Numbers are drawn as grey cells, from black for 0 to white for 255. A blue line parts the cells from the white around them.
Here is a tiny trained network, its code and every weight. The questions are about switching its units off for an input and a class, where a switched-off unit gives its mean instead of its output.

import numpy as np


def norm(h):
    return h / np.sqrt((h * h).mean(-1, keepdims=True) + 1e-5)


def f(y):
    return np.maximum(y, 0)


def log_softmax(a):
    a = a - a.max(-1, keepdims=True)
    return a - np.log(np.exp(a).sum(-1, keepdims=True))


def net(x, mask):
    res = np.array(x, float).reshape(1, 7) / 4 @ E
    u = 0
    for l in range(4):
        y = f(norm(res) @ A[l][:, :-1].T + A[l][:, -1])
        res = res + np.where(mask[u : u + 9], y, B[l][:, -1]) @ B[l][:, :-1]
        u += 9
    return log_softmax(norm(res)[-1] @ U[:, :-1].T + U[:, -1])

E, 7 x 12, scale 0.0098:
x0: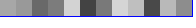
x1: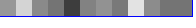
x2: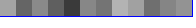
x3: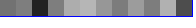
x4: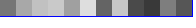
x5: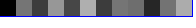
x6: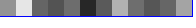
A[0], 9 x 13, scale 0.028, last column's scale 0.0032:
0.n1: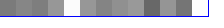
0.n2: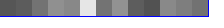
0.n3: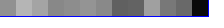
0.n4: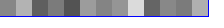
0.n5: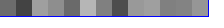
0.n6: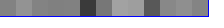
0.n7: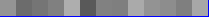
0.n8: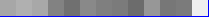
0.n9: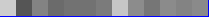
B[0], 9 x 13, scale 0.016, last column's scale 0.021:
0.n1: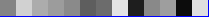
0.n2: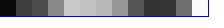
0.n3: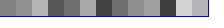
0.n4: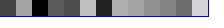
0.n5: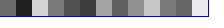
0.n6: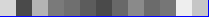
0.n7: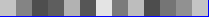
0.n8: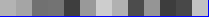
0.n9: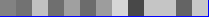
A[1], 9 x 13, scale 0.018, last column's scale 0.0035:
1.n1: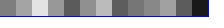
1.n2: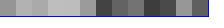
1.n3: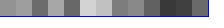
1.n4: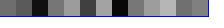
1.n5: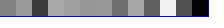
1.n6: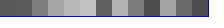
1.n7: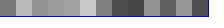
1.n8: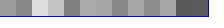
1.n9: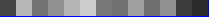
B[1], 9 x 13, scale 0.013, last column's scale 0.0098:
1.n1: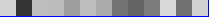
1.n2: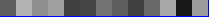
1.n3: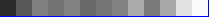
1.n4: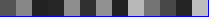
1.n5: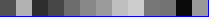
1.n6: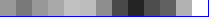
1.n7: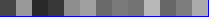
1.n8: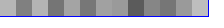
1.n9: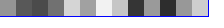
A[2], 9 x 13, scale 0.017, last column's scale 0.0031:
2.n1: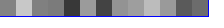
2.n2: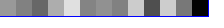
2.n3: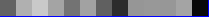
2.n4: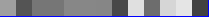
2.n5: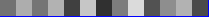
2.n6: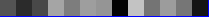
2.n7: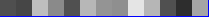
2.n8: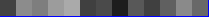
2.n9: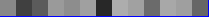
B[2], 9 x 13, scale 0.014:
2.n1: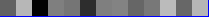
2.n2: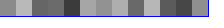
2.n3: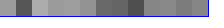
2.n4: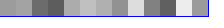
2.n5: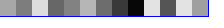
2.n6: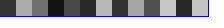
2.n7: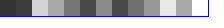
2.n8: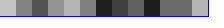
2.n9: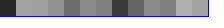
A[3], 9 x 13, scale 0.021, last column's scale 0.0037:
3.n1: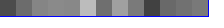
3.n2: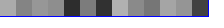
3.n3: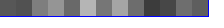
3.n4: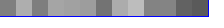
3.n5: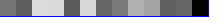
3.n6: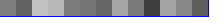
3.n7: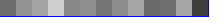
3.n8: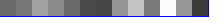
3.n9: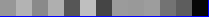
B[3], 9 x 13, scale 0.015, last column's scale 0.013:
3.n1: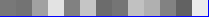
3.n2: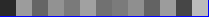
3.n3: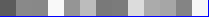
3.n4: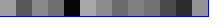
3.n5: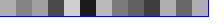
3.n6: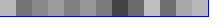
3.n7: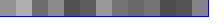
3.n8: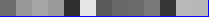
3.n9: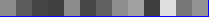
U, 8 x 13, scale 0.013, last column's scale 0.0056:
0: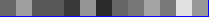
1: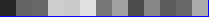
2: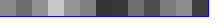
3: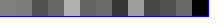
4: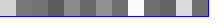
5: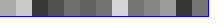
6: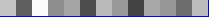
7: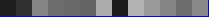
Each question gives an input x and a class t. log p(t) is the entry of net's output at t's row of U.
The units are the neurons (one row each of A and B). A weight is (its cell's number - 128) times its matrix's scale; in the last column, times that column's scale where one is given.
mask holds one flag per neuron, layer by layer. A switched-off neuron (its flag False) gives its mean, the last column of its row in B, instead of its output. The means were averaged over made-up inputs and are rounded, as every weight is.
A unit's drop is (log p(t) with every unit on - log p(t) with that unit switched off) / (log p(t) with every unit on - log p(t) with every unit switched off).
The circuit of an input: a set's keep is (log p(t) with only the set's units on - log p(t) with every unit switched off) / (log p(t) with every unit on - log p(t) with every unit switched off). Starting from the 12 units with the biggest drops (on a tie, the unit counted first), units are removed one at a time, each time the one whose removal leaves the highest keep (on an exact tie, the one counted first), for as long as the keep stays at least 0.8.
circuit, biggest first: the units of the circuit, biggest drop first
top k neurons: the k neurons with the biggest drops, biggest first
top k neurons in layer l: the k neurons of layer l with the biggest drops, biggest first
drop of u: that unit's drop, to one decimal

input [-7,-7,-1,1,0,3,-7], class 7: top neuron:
[0.n5]
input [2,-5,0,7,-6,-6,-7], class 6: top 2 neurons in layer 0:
[0.n4 0.n1]
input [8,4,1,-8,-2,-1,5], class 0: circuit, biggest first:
[0.n4 0.n2]
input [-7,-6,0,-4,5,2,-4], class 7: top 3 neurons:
[0.n5 0.n1 2.n6]
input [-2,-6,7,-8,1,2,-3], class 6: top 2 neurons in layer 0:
[0.n5 0.n4]
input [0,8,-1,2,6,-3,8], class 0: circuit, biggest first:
[0.n4 0.n6]
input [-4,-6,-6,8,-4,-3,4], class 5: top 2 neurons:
[0.n2 0.n5]
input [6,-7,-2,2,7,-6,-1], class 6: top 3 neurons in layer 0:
[0.n1 0.n4 0.n9]
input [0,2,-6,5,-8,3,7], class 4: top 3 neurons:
[0.n1 0.n6 0.n2]
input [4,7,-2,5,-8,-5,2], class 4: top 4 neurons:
[0.n7 0.n1 0.n6 2.n4]
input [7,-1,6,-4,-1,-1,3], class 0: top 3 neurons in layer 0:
[0.n6 0.n4 0.n9]
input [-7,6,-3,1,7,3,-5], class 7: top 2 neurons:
[0.n5 0.n1]
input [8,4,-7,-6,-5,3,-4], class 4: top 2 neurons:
[0.n7 0.n6]
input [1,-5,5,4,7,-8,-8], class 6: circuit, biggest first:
[0.n4]
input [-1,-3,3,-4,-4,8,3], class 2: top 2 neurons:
[0.n5 0.n7]
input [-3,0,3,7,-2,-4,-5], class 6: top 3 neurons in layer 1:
[1.n8 1.n1 1.n3]
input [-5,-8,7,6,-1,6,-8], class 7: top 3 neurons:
[0.n5 2.n6 0.n1]
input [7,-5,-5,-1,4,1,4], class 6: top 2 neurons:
[0.n1 0.n4]
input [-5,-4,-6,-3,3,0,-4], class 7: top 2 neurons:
[0.n5 0.n2]
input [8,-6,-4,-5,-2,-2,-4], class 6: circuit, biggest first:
[0.n4]
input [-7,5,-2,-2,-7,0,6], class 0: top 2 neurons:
[0.n1 0.n2]
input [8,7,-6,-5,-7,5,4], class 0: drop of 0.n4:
0.4
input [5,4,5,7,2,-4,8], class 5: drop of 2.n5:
0.0
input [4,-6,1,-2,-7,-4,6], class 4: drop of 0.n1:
0.2
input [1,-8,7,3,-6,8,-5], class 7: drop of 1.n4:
0.1
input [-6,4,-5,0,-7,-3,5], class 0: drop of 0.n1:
0.3
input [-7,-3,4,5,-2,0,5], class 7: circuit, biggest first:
[0.n1]
